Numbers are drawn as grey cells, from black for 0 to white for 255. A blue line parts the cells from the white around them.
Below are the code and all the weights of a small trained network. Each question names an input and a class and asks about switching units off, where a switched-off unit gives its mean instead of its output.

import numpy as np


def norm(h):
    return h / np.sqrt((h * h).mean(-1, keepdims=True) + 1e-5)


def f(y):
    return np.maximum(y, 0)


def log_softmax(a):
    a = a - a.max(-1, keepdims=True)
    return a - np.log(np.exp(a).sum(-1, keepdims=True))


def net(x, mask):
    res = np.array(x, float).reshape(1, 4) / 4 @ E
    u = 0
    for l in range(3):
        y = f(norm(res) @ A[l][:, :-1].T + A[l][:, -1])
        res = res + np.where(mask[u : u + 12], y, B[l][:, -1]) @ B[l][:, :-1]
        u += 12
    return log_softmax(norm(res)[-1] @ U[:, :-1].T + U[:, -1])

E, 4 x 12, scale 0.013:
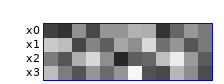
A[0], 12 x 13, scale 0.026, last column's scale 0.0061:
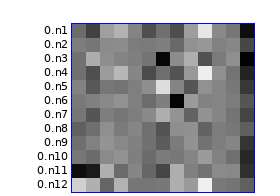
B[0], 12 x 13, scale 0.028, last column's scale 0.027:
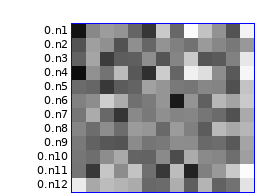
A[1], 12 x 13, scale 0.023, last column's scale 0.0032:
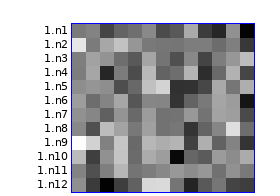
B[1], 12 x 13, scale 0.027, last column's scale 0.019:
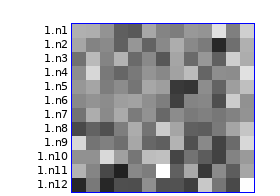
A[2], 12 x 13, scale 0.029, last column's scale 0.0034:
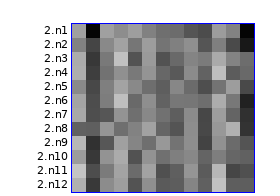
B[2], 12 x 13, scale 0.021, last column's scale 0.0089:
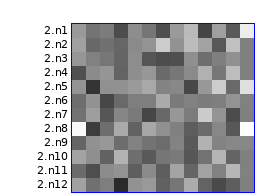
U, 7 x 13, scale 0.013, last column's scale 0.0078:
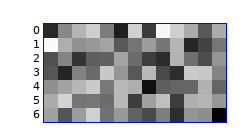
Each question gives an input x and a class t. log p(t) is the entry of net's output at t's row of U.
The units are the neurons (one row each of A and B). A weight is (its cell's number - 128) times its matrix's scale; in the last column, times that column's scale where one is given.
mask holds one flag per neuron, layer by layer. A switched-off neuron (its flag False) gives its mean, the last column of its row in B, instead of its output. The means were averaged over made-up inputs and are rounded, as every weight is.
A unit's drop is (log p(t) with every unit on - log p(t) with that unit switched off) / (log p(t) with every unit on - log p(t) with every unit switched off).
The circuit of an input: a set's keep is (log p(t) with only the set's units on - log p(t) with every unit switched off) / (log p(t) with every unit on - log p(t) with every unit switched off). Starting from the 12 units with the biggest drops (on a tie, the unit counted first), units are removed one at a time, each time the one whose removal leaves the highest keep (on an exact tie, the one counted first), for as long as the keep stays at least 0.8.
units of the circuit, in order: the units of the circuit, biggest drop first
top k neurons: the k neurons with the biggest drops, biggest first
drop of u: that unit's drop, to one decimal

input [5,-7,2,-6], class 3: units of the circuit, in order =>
(0.n11)
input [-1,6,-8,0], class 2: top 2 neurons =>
(0.n1 0.n12)
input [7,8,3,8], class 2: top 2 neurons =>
(0.n5 1.n12)
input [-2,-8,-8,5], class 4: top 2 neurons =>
(0.n6 1.n10)
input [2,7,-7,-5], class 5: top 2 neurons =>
(0.n11 0.n12)
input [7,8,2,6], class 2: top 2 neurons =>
(0.n5 1.n12)
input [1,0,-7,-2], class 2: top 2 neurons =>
(0.n11 0.n1)
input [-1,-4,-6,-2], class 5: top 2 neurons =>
(0.n12 0.n3)
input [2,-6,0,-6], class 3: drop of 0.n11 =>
0.3
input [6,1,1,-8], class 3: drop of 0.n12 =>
0.0
